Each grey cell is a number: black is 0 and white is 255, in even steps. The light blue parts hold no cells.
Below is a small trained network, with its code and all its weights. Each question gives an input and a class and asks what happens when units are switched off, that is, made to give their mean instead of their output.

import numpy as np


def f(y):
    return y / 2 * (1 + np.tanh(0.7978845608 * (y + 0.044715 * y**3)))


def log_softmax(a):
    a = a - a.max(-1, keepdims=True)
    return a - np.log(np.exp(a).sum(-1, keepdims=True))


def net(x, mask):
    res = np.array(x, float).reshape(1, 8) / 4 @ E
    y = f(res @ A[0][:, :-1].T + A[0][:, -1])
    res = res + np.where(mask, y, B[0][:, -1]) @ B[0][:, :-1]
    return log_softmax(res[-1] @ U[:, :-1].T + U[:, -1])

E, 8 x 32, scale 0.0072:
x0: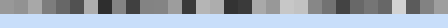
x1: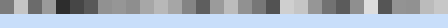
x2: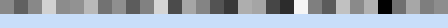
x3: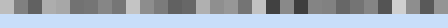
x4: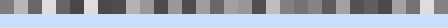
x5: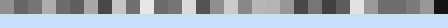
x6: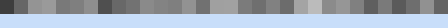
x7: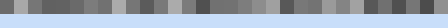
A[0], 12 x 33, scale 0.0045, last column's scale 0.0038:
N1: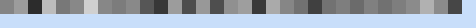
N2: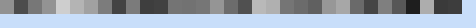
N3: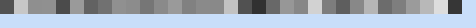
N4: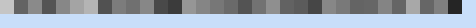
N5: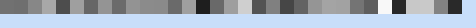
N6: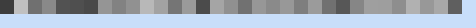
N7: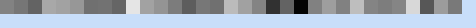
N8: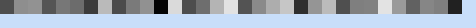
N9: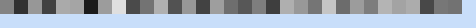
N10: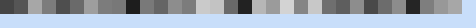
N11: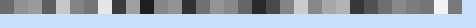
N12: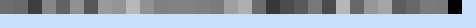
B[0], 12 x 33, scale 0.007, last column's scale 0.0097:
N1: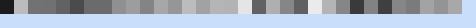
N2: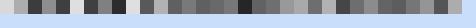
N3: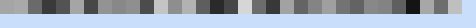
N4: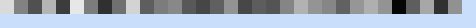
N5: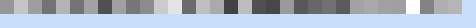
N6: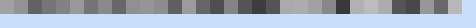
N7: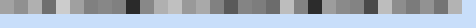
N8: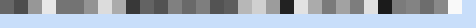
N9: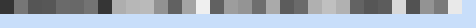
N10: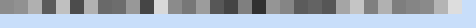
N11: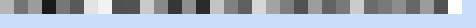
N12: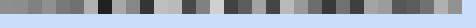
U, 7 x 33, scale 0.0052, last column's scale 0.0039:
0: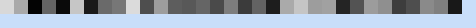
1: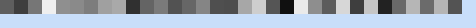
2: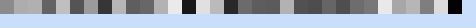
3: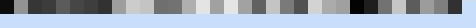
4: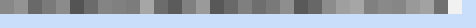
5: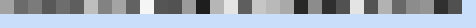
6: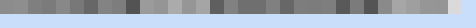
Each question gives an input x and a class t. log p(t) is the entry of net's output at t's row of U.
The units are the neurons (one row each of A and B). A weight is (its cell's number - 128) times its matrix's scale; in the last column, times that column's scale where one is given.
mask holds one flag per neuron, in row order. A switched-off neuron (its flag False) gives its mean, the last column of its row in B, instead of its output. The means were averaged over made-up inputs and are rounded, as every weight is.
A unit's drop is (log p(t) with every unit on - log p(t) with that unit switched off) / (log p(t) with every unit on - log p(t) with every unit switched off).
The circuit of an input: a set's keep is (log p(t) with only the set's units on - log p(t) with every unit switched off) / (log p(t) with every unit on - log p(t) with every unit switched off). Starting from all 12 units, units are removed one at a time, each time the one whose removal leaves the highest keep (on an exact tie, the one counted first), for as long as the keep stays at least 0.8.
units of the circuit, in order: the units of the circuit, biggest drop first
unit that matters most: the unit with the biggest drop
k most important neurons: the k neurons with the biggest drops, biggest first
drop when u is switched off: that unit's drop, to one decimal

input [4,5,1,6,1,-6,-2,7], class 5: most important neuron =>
[N11]
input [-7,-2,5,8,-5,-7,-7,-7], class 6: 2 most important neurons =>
[N11, N7]
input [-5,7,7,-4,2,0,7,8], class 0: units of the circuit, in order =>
[N8, N3]
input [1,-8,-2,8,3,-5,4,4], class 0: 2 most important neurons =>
[N2, N4]
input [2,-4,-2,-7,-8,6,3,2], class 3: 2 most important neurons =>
[N9, N11]
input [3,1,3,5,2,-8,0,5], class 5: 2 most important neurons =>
[N11, N8]
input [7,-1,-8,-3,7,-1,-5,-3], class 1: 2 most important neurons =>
[N8, N9]
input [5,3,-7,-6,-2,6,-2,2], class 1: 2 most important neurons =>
[N8, N11]
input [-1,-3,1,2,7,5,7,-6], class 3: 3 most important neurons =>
[N11, N1, N8]
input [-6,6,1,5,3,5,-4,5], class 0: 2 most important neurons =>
[N11, N6]
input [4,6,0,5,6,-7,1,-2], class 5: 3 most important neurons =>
[N11, N9, N2]
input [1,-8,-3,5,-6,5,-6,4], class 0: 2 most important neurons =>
[N4, N2]
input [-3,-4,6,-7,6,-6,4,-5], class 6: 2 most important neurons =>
[N8, N5]
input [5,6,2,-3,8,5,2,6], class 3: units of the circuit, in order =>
[N1]
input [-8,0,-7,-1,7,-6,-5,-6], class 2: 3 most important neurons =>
[N5, N7, N12]
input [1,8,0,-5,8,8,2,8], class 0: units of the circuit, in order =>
[N6, N3]
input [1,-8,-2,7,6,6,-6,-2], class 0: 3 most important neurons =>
[N2, N4, N11]
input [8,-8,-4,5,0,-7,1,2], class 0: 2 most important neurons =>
[N2, N4]
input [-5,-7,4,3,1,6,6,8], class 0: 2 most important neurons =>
[N2, N11]
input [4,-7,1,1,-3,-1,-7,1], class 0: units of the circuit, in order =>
[N4]
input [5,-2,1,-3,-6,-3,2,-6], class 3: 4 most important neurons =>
[N9, N5, N8, N7]
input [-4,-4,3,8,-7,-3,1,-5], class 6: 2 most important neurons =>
[N7, N1]
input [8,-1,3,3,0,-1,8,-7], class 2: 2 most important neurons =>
[N10, N8]
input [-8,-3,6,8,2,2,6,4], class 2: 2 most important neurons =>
[N7, N8]
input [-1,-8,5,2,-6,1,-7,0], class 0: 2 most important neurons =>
[N4, N8]
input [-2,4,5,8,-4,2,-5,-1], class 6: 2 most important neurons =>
[N8, N7]
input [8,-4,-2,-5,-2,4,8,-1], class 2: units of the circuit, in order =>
[N10]
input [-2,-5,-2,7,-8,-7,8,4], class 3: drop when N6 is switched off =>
0.0
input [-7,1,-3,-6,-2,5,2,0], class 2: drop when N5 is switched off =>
0.6
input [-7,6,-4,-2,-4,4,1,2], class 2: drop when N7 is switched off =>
0.1
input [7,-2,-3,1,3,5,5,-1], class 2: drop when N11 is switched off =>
0.4
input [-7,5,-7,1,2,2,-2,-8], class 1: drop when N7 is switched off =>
-0.1
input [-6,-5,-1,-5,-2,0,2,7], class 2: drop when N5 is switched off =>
1.2
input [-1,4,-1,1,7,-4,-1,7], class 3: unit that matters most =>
N1
